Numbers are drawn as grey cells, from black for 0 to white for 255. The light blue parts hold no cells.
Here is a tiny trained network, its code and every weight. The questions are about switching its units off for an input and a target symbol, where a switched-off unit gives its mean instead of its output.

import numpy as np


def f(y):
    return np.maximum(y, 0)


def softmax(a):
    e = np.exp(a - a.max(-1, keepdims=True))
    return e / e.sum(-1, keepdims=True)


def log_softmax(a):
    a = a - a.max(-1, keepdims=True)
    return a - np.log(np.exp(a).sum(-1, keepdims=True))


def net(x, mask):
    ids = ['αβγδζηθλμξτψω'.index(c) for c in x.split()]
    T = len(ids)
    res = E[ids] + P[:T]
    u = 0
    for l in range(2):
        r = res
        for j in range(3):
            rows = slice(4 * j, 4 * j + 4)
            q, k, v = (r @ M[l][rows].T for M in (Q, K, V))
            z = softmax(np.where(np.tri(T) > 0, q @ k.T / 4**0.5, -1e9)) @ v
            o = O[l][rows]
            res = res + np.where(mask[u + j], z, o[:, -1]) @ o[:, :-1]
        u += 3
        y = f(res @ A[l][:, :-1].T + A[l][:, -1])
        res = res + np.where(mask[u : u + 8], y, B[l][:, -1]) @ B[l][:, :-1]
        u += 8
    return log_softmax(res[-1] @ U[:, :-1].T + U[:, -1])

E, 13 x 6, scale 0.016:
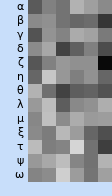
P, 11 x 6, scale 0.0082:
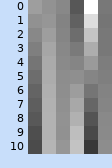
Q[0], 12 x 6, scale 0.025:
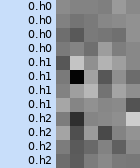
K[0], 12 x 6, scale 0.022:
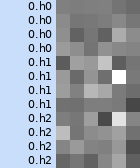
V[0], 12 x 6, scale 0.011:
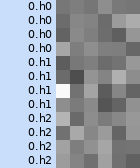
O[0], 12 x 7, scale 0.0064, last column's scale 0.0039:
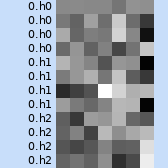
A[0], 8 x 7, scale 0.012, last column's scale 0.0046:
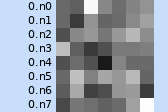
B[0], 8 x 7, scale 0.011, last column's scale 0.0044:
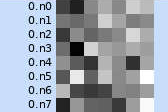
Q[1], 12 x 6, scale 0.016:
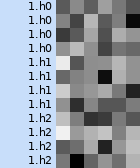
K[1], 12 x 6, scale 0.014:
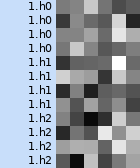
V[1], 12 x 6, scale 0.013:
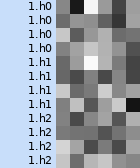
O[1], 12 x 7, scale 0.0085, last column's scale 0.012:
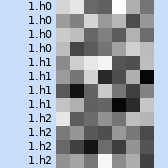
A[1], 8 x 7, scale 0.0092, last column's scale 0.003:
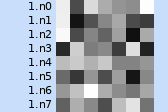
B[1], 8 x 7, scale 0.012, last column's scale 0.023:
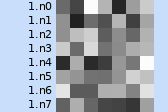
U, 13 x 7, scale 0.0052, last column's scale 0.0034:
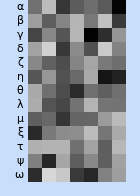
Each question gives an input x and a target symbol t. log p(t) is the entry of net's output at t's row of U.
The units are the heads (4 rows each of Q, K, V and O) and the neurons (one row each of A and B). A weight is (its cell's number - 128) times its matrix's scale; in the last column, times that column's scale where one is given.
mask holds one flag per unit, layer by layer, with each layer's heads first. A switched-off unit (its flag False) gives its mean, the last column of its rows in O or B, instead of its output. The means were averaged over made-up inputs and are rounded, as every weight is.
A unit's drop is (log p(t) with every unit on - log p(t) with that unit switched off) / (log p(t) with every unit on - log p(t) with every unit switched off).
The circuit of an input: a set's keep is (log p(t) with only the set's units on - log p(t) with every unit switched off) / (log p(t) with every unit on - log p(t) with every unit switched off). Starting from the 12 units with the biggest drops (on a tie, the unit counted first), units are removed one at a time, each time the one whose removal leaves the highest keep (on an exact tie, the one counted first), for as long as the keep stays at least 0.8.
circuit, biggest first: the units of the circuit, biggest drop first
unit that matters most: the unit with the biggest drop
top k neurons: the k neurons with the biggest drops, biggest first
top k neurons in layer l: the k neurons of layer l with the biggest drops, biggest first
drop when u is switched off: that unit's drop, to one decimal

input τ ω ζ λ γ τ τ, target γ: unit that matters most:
0.h2
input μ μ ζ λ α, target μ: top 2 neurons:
(1.n5 0.n5)
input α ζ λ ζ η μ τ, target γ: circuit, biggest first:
(1.h1 1.n5)
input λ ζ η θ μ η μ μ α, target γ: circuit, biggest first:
(0.n5 1.h0)
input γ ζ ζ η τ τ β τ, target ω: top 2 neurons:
(0.n7 1.n6)
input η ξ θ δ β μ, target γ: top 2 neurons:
(0.n5 1.n6)
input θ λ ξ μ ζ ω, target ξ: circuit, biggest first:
(1.h1 0.n0)
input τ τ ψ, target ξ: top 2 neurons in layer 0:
(0.n5 0.n2)
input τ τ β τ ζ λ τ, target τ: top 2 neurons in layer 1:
(1.n6 1.n2)
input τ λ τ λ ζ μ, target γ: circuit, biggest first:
(0.h1 1.h0 0.n5)
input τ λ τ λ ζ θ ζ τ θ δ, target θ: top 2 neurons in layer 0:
(0.n6 0.n0)
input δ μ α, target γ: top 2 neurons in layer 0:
(0.n5 0.n7)
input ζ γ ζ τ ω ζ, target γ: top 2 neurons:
(0.n0 0.n7)
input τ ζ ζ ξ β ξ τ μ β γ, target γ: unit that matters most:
0.h1
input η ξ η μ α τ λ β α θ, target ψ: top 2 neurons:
(0.n3 1.n1)
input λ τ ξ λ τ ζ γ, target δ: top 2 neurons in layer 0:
(0.n5 0.n2)
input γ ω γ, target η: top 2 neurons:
(1.n7 0.n0)
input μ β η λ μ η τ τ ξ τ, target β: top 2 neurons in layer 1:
(1.n0 1.n6)
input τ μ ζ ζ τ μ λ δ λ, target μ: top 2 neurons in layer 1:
(1.n5 1.n0)
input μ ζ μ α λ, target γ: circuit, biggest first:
(1.h0)
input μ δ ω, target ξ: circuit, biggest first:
(1.h1 0.n0)
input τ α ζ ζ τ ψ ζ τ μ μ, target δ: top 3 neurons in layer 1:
(1.n3 1.n1 1.n0)
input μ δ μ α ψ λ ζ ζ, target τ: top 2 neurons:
(1.n6 0.n5)
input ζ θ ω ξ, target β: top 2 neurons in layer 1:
(1.n6 1.n0)
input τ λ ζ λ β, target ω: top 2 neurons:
(1.n6 0.n2)
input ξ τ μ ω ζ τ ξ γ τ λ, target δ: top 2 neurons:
(0.n7 0.n5)
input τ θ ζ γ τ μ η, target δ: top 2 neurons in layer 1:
(1.n3 1.n1)
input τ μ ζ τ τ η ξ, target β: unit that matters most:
1.n0
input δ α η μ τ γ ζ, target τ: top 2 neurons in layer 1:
(1.n2 1.n6)
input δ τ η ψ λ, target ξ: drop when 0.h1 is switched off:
0.1
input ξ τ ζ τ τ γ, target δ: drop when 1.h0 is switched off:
0.2
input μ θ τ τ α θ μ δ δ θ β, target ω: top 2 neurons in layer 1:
(1.n6 1.n1)
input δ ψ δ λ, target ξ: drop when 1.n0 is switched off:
-0.1
